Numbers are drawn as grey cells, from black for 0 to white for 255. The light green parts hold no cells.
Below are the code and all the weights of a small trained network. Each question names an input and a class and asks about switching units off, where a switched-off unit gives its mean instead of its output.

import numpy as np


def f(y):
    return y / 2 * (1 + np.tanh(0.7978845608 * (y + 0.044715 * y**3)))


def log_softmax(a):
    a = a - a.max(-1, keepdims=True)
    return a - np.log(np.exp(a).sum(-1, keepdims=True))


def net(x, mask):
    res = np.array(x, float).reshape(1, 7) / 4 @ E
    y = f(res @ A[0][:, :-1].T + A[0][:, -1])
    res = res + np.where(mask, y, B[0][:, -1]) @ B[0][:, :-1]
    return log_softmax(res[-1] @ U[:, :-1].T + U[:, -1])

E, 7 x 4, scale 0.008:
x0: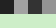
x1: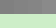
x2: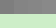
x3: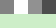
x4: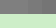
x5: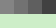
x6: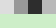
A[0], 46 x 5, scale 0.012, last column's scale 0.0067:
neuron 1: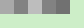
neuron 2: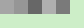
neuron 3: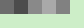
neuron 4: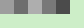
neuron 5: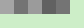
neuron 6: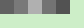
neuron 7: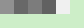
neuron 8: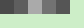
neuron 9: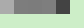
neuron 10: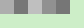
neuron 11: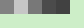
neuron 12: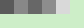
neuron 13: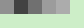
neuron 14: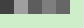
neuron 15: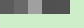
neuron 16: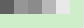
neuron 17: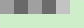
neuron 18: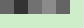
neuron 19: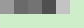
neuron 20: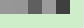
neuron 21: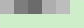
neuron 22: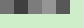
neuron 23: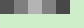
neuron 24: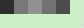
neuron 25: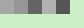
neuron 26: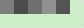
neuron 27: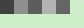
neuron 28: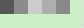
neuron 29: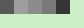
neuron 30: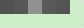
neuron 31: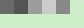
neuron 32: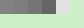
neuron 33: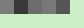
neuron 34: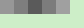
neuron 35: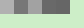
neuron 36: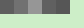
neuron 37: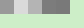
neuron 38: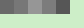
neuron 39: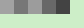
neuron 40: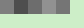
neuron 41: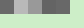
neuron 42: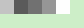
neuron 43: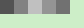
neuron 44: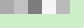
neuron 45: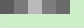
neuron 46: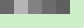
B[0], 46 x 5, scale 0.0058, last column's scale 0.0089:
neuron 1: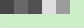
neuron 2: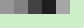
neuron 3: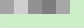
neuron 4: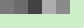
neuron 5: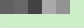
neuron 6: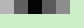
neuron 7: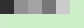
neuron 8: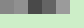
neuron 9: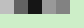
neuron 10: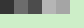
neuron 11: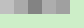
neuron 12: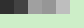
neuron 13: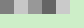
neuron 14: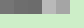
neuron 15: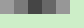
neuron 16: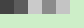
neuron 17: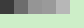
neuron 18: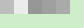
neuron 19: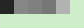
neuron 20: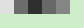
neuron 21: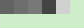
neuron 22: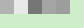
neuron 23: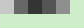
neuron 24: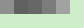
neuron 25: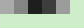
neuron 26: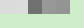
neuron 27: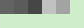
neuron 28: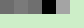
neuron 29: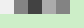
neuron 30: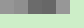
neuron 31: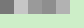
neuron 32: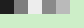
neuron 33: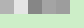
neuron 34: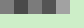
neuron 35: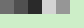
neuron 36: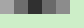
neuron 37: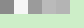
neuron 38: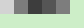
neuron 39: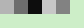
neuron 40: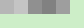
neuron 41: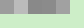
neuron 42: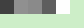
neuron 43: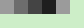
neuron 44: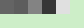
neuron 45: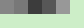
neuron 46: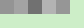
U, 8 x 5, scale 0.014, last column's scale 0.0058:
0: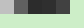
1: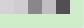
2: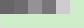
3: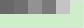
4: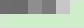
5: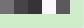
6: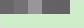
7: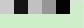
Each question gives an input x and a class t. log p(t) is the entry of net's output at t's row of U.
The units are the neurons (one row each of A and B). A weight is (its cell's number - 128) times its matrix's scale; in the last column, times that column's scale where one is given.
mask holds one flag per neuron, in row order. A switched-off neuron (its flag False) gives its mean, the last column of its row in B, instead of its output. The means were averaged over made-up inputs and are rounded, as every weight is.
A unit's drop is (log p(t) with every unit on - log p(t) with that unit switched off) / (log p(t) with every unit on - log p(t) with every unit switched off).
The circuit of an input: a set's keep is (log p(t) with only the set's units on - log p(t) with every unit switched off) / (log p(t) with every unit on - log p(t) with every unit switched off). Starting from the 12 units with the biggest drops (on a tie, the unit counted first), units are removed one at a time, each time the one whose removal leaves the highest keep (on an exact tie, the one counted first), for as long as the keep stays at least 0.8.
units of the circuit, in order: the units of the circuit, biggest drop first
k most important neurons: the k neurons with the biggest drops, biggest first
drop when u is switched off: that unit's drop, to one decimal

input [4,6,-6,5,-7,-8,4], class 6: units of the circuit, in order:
[neuron 44]
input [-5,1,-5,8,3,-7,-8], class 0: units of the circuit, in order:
[neuron 43; neuron 6; neuron 23]
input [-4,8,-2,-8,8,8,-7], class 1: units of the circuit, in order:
[neuron 18; neuron 33; neuron 22]
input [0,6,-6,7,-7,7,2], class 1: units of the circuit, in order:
[neuron 11; neuron 37]
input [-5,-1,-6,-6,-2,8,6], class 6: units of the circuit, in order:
[neuron 42; neuron 7]
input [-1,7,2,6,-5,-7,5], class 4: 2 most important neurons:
[neuron 44; neuron 16]
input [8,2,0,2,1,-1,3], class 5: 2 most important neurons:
[neuron 27; neuron 14]
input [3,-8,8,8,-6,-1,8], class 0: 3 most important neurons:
[neuron 44; neuron 2; neuron 25]
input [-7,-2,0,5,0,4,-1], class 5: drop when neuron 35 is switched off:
0.2
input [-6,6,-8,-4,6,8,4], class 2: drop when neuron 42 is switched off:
0.2
